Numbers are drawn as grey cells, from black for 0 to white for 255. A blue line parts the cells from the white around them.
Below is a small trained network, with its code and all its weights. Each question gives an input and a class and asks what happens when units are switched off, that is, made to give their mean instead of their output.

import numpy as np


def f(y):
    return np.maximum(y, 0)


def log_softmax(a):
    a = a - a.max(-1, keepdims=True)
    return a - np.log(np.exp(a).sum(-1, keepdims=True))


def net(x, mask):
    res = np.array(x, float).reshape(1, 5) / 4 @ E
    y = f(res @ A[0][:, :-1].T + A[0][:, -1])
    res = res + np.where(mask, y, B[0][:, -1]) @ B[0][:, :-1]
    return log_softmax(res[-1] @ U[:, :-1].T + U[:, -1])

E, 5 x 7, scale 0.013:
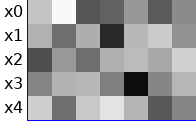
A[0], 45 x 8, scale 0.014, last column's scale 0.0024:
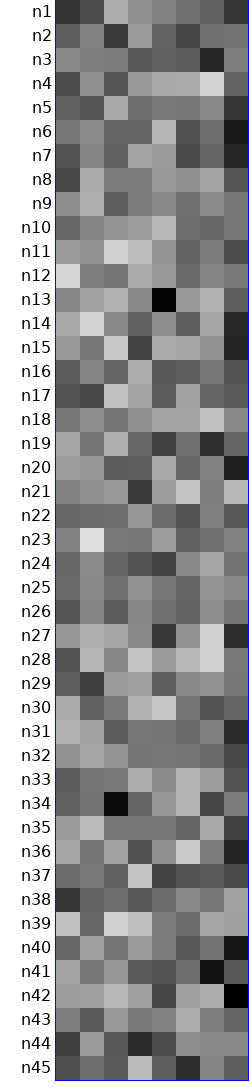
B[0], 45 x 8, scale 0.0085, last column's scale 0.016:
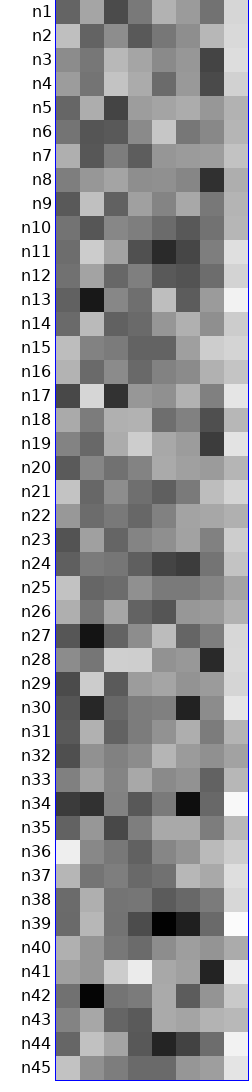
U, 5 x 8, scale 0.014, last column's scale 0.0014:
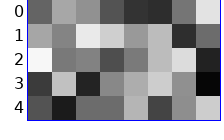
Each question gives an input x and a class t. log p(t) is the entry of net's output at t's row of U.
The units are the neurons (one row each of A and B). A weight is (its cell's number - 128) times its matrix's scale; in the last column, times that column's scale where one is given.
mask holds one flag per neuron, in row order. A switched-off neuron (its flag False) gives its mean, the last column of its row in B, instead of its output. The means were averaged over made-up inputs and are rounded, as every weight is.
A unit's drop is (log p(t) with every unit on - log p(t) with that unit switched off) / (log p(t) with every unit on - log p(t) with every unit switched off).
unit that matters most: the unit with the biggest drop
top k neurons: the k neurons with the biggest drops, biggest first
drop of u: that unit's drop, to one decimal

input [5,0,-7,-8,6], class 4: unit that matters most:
n30
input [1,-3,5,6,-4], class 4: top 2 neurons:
n13; n27
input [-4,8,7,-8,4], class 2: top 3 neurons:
n15; n36; n41
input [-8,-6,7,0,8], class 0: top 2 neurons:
n39; n11
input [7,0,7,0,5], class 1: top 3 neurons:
n28; n18; n4
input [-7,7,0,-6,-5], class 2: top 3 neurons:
n21; n36; n15
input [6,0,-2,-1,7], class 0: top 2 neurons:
n39; n11
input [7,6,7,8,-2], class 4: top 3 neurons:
n27; n13; n42
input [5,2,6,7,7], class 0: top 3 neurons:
n39; n11; n12
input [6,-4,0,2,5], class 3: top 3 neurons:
n35; n14; n44
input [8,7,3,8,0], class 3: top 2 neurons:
n14; n35
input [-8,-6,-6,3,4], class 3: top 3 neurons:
n17; n29; n1
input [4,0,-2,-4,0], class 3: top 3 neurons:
n13; n42; n27
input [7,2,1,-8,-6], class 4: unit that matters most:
n34
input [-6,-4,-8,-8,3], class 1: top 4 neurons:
n41; n3; n19; n13
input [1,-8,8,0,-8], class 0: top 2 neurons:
n44; n34
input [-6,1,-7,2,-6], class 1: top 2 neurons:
n41; n19
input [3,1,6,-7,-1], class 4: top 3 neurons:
n34; n41; n30
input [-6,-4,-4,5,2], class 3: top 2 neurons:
n17; n29
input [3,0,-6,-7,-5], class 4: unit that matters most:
n34
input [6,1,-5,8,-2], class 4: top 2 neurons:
n13; n27
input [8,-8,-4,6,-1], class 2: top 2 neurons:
n2; n37
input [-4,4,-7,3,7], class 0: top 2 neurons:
n39; n11
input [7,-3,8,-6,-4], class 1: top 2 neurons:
n4; n28
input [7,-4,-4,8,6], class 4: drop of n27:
0.6
